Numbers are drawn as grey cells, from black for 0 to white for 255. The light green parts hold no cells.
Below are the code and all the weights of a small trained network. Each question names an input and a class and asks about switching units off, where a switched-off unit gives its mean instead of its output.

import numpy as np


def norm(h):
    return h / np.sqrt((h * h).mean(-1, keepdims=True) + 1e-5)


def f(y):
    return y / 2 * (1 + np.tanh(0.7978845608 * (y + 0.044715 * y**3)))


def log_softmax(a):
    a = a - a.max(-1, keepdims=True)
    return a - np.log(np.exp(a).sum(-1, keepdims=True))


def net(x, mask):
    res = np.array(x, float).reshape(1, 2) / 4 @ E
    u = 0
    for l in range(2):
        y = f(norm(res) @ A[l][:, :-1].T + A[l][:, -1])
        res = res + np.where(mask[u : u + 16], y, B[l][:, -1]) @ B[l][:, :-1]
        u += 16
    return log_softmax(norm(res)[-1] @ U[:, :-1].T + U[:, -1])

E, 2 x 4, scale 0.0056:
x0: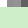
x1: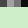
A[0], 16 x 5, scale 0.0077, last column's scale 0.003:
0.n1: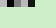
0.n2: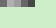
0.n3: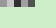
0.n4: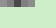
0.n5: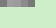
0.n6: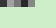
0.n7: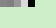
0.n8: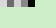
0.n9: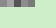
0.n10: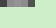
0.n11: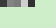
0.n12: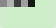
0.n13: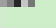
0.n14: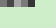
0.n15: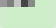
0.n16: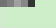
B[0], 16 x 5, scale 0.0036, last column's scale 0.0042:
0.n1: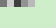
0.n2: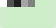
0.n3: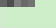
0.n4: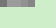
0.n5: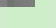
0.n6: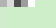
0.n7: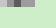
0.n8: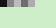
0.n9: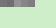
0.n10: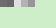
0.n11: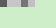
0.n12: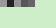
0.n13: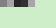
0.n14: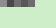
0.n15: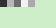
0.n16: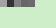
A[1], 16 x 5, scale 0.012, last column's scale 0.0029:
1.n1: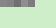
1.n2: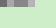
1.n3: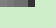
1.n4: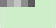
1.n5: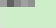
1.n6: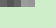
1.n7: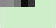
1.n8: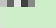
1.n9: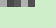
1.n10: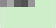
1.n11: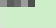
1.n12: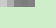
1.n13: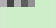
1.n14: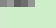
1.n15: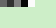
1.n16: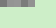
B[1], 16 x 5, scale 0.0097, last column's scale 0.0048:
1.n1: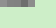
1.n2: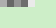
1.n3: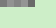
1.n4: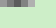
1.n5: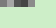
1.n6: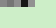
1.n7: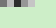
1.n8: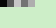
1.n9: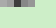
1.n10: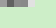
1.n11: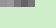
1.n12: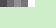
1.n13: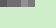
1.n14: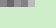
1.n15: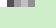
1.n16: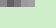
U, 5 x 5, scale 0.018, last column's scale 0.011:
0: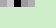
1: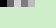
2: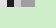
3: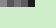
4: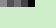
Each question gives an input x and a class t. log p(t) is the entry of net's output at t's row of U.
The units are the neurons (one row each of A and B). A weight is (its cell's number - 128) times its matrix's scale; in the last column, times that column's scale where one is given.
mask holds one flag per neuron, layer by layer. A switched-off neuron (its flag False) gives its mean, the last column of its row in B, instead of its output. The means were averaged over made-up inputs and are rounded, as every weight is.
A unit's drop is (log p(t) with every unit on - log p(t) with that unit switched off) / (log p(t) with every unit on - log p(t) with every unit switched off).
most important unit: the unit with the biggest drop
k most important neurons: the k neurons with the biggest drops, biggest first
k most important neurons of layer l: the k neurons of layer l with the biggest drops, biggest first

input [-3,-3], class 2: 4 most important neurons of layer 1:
[1.n7 1.n12 1.n8 1.n9]
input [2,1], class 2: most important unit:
0.n15
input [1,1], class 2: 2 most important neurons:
[1.n7 1.n8]
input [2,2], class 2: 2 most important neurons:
[0.n15 1.n8]
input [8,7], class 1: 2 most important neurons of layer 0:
[0.n13 0.n1]
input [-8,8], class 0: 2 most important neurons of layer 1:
[1.n8 1.n12]
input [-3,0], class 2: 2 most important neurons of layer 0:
[0.n11 0.n15]
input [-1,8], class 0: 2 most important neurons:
[1.n7 0.n6]
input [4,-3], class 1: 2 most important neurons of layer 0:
[0.n8 0.n6]
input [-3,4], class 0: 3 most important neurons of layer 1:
[1.n8 1.n12 1.n15]
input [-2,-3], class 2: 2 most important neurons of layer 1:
[1.n7 1.n8]
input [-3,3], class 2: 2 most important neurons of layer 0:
[0.n13 0.n10]
